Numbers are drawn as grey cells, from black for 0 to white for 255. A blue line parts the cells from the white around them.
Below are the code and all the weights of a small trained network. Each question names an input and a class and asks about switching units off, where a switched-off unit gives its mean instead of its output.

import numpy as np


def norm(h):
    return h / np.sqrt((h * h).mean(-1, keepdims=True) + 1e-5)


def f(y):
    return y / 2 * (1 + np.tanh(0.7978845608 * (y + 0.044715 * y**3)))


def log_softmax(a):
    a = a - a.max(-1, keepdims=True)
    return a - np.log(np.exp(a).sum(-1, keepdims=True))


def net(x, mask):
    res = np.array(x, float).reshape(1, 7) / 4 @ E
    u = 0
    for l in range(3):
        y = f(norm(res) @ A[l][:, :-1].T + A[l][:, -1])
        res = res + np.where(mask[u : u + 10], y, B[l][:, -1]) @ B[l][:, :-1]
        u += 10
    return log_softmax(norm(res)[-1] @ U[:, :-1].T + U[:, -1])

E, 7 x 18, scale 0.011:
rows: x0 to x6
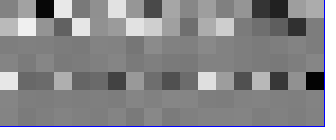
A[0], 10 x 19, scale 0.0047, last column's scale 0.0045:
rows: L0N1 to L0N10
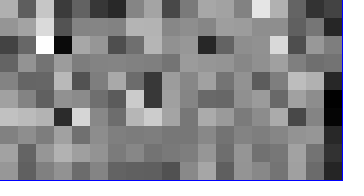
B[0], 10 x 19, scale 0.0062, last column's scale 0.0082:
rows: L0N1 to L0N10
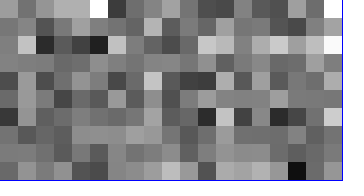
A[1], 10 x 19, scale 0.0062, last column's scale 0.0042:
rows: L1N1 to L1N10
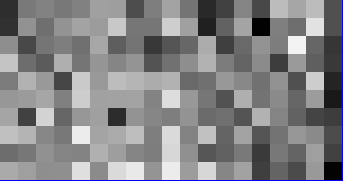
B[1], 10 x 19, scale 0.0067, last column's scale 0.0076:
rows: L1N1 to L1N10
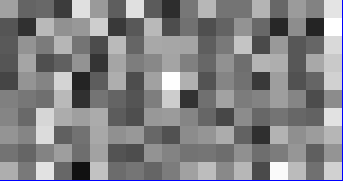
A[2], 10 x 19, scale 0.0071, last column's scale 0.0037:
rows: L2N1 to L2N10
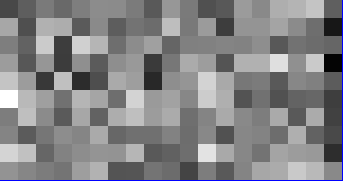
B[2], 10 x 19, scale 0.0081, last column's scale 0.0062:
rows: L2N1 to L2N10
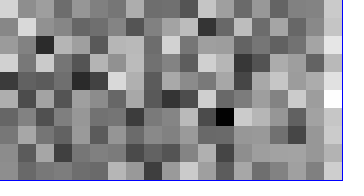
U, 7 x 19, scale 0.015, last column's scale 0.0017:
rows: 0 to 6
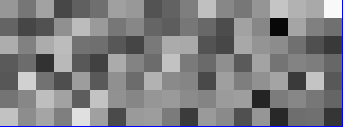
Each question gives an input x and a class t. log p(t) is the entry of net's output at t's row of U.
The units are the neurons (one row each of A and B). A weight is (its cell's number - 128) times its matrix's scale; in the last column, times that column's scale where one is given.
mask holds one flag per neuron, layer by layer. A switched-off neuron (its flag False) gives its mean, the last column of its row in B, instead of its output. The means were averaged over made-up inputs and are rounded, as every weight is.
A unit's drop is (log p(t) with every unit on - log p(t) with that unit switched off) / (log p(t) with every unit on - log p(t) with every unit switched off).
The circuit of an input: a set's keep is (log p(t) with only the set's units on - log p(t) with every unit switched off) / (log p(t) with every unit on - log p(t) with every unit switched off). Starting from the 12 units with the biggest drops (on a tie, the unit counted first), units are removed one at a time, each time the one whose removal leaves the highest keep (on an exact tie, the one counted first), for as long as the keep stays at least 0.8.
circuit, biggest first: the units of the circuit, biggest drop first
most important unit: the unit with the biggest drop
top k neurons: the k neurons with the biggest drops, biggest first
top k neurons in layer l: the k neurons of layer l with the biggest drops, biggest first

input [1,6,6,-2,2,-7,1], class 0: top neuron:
L1N2
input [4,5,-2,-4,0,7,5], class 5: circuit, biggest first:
L0N3, L1N5
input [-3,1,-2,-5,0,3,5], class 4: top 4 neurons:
L0N3, L0N7, L1N1, L1N2
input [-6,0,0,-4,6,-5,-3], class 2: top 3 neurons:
L1N7, L2N2, L1N1
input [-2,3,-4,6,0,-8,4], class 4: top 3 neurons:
L0N3, L1N2, L1N1
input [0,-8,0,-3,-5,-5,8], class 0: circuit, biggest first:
L2N4, L1N1
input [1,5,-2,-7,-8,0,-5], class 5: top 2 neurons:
L1N2, L1N10
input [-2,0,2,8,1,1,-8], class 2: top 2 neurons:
L0N1, L1N1
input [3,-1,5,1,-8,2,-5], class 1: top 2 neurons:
L1N2, L1N1
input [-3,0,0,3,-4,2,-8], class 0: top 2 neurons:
L0N3, L2N4
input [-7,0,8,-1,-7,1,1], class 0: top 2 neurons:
L0N3, L2N4
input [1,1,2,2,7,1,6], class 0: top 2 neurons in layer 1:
L1N2, L1N5
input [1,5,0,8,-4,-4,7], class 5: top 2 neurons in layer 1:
L1N2, L1N10
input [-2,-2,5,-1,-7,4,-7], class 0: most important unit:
L0N3
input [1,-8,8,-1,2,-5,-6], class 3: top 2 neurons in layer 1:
L1N2, L1N7
